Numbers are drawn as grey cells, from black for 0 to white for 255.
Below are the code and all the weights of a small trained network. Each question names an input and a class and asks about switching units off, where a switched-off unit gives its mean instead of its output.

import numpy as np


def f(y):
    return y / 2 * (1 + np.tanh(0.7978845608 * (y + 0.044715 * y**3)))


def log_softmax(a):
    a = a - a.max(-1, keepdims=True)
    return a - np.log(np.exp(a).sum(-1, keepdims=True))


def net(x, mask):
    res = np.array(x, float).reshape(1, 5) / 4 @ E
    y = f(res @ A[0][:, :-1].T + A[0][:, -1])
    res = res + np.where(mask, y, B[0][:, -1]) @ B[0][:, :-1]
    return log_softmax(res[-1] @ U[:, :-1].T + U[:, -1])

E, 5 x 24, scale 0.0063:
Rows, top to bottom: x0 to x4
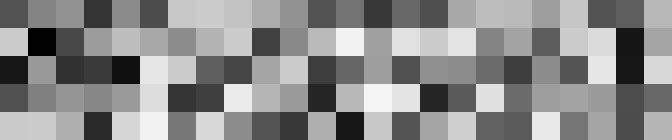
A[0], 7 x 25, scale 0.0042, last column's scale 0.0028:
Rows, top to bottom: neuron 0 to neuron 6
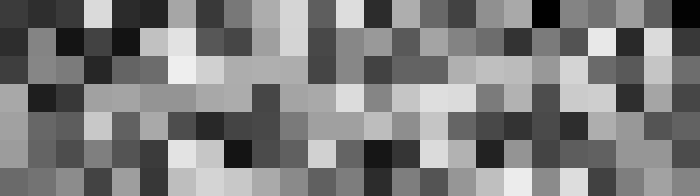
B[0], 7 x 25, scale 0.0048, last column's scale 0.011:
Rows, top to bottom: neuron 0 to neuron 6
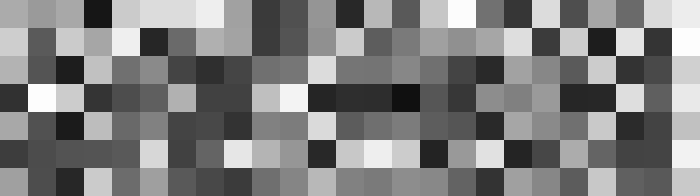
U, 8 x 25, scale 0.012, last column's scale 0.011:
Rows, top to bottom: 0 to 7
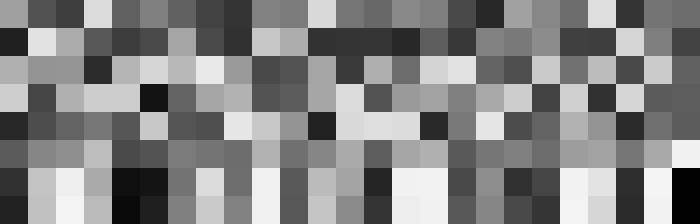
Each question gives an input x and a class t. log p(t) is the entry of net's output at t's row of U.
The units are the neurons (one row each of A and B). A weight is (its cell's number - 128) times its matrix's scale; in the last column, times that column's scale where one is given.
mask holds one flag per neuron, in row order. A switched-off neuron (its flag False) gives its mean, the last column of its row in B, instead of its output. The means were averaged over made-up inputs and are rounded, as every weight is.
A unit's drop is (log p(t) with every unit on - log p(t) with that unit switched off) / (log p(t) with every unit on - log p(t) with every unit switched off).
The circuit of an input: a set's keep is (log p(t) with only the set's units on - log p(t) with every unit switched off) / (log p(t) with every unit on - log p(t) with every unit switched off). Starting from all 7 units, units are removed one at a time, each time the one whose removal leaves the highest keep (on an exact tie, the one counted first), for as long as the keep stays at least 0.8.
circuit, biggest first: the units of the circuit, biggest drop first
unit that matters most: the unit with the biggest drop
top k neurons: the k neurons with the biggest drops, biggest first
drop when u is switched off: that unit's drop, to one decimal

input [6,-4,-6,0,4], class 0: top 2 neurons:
[neuron 1; neuron 6]
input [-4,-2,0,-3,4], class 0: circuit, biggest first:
[neuron 0]
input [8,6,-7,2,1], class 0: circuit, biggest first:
[neuron 6; neuron 1]
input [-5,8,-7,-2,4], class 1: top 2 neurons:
[neuron 3; neuron 1]
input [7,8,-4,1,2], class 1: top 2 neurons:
[neuron 3; neuron 4]
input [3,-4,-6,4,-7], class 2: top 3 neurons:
[neuron 0; neuron 1; neuron 3]
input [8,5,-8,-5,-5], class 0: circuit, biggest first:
[neuron 6; neuron 1]
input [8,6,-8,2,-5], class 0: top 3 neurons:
[neuron 6; neuron 1; neuron 2]
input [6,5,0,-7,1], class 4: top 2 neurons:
[neuron 5; neuron 4]
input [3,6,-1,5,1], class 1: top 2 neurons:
[neuron 3; neuron 5]
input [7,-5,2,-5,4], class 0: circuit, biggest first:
[neuron 2; neuron 3]
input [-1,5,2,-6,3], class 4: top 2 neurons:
[neuron 5; neuron 0]
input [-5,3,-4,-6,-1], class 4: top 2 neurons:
[neuron 5; neuron 1]
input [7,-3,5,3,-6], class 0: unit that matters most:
neuron 2
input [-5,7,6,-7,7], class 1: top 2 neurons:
[neuron 3; neuron 0]
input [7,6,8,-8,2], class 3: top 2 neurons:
[neuron 1; neuron 4]
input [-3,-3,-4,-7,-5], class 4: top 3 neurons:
[neuron 5; neuron 1; neuron 3]
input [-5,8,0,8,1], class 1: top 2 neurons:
[neuron 3; neuron 5]
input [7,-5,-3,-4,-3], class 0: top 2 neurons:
[neuron 6; neuron 3]
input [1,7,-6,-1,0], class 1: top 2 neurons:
[neuron 3; neuron 1]
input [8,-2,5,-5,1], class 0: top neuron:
[neuron 2]
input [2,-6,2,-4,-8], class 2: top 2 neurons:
[neuron 0; neuron 3]
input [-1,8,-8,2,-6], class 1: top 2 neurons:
[neuron 3; neuron 1]
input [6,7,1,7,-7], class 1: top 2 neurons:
[neuron 3; neuron 5]
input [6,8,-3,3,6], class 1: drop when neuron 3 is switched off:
0.8
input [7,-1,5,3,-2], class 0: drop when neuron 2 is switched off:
0.5
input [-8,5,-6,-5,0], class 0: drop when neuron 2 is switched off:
0.0
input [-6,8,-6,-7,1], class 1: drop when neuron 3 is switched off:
0.8
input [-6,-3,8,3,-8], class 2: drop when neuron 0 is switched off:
1.1
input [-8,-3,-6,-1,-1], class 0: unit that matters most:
neuron 1
